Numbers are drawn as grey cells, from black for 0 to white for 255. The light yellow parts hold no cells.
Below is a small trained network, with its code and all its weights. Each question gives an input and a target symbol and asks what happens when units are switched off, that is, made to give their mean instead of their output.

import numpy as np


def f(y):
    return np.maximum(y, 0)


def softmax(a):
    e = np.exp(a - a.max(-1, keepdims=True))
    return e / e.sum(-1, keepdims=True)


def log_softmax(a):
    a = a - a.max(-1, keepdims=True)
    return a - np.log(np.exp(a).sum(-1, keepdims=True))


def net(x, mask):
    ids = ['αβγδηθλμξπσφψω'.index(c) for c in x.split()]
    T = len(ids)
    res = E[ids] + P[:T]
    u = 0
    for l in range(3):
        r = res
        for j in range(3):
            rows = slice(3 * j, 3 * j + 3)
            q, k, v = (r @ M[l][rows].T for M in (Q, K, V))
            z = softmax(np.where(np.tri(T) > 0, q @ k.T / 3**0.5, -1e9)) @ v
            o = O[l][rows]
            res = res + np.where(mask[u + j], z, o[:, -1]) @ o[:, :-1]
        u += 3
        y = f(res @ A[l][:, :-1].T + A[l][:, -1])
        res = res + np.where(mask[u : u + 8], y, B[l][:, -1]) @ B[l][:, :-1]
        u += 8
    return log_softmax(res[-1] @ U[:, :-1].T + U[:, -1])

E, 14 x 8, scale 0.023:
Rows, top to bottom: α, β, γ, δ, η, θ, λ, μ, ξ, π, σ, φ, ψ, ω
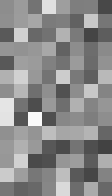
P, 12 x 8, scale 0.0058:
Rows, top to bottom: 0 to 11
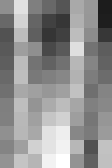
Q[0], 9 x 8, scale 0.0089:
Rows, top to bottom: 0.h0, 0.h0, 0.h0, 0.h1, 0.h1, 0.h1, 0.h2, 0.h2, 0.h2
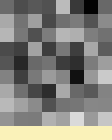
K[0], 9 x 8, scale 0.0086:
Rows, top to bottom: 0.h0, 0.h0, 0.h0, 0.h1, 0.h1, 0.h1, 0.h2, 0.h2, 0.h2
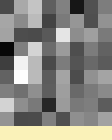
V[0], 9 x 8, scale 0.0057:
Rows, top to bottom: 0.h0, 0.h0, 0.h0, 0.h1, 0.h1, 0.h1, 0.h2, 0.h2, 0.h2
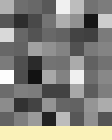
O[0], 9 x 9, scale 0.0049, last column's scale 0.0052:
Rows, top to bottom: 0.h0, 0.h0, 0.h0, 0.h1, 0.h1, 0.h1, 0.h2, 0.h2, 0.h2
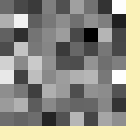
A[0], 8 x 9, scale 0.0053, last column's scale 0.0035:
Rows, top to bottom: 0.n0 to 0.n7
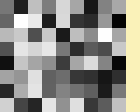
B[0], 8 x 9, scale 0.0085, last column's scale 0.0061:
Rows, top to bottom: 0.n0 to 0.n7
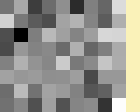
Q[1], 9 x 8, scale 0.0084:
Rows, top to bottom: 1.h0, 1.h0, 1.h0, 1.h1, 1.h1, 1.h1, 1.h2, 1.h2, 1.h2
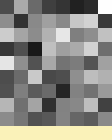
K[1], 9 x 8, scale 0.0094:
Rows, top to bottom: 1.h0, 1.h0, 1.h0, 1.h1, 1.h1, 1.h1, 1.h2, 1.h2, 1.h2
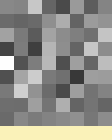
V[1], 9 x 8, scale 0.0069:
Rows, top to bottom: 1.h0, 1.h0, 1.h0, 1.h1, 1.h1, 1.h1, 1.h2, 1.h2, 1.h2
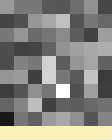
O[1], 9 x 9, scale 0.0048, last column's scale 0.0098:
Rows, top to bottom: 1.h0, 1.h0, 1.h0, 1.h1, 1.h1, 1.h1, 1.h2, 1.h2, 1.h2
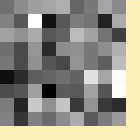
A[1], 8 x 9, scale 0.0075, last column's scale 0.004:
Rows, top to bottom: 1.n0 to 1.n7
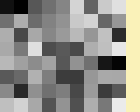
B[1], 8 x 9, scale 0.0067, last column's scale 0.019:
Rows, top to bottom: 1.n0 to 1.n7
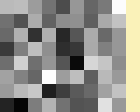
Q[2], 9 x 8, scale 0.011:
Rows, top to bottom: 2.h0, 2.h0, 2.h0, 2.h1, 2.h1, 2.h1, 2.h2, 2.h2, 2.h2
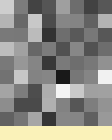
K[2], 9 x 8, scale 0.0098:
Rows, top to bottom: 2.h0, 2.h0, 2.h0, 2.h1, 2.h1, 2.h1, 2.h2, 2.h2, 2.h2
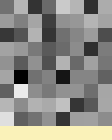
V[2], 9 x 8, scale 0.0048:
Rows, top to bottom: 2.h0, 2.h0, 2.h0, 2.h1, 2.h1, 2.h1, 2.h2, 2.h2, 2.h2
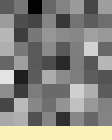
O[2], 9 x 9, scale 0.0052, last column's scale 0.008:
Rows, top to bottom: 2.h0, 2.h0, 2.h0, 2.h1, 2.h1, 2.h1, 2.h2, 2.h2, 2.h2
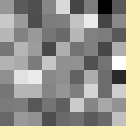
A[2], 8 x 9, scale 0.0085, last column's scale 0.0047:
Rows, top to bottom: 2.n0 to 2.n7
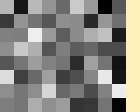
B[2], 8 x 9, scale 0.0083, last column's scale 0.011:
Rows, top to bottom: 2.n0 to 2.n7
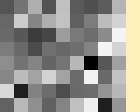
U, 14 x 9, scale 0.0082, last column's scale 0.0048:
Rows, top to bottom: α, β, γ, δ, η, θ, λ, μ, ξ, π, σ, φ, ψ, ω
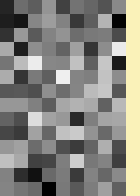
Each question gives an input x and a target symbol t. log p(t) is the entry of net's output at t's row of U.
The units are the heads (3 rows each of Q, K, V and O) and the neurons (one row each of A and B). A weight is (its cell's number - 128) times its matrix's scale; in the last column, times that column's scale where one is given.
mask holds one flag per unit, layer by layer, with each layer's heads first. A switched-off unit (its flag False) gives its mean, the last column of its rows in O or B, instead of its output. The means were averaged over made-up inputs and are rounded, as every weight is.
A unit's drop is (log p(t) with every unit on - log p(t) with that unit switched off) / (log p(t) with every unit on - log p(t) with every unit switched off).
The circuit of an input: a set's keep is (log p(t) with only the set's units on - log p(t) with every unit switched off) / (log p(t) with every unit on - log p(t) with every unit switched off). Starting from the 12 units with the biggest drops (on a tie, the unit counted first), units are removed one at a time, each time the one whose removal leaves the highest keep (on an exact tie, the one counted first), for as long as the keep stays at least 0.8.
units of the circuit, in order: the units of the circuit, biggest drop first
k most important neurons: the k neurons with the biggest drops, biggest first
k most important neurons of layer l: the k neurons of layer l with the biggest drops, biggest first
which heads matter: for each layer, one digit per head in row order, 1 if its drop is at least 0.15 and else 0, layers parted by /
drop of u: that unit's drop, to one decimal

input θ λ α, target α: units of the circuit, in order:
[0.n7, 1.h1, 0.n3]
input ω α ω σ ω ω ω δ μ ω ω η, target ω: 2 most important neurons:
[2.n2, 2.n3]
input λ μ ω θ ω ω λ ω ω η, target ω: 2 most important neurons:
[2.n2, 0.n7]
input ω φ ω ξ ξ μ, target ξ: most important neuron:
[0.n2]
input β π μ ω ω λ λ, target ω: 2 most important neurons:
[2.n2, 0.n7]
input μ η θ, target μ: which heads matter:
010 / 111 / 110
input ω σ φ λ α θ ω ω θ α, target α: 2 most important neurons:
[0.n7, 1.n4]
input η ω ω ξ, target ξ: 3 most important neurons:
[1.n7, 2.n5, 1.n6]
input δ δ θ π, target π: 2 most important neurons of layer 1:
[1.n6, 1.n1]
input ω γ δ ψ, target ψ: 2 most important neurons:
[1.n6, 1.n0]
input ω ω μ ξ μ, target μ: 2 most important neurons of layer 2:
[2.n5, 2.n3]
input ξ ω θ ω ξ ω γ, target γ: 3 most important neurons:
[2.n1, 0.n6, 0.n2]
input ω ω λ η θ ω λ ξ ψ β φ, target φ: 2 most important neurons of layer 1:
[1.n7, 1.n0]
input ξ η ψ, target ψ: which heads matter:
000 / 010 / 000
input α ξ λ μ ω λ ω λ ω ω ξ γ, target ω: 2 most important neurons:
[0.n7, 0.n1]
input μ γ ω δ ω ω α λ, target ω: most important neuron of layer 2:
[2.n2]
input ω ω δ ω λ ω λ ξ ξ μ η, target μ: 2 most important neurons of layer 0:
[0.n2, 0.n7]
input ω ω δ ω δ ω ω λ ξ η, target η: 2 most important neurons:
[2.n1, 0.n3]
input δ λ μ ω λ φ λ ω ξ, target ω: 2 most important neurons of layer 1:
[1.n3, 1.n5]
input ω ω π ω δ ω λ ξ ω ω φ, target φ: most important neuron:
[1.n0]
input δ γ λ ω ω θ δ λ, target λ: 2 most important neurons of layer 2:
[2.n2, 2.n5]
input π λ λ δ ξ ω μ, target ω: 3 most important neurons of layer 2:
[2.n0, 2.n2, 2.n3]
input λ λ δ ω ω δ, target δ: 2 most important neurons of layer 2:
[2.n6, 2.n1]
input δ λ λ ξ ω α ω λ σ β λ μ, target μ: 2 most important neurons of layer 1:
[1.n0, 1.n2]
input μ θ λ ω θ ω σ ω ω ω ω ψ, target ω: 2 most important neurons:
[0.n7, 1.n6]
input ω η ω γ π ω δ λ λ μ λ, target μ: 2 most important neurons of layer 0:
[0.n2, 0.n7]
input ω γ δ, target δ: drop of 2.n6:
0.3
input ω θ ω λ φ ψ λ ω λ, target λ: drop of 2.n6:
0.0
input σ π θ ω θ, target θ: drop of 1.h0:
0.1
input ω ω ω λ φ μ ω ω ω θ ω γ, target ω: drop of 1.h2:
0.1
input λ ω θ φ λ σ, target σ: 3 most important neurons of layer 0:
[0.n5, 0.n2, 0.n6]
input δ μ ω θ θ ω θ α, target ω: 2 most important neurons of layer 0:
[0.n7, 0.n4]
